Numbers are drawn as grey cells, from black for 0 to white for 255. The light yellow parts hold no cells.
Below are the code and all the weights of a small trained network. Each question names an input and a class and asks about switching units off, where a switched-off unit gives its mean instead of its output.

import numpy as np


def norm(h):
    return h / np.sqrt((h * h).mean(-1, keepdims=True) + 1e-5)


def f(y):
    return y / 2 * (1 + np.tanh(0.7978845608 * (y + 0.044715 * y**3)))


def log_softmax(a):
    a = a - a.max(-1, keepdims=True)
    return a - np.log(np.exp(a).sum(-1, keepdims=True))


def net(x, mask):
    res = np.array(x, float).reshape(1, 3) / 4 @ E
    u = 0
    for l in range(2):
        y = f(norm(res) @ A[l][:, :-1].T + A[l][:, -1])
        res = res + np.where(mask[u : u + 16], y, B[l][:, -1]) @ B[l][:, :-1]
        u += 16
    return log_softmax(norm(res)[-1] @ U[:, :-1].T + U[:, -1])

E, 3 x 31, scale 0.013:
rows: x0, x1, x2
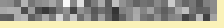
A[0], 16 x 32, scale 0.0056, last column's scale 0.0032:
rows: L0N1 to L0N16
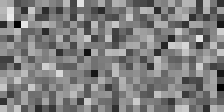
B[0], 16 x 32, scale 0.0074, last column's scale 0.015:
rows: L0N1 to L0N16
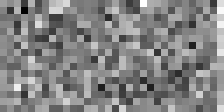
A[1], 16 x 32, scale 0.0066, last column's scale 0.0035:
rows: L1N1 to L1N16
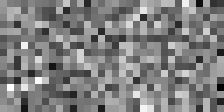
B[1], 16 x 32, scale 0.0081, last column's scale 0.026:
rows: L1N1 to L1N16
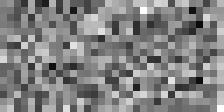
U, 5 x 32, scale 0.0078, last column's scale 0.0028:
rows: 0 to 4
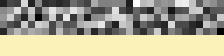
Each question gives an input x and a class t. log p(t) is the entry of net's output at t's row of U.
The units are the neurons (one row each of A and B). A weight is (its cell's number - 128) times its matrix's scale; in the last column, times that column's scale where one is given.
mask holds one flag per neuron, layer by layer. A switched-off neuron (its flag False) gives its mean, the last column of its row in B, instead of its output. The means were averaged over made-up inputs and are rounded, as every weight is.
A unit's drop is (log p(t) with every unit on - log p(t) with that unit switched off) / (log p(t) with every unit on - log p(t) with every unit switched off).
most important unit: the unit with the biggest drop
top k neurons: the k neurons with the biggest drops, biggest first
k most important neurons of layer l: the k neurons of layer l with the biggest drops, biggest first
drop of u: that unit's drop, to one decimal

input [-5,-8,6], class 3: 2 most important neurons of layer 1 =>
[L1N12, L1N14]
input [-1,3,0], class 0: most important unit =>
L0N7
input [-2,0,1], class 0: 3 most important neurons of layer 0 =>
[L0N2, L0N1, L0N6]
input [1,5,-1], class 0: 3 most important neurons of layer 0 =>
[L0N7, L0N3, L0N5]
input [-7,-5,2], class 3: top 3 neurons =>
[L0N1, L0N2, L0N4]
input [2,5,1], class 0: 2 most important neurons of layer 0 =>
[L0N3, L0N4]
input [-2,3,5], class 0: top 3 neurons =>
[L0N16, L0N6, L1N5]
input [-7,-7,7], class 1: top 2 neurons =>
[L0N6, L0N15]
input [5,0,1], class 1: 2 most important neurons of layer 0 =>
[L0N8, L0N2]
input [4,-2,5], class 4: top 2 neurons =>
[L0N14, L1N6]
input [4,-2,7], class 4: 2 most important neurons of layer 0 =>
[L0N2, L0N1]
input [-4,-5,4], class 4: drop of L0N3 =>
0.3
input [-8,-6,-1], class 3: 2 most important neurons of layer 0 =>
[L0N4, L0N8]
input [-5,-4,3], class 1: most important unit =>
L0N6
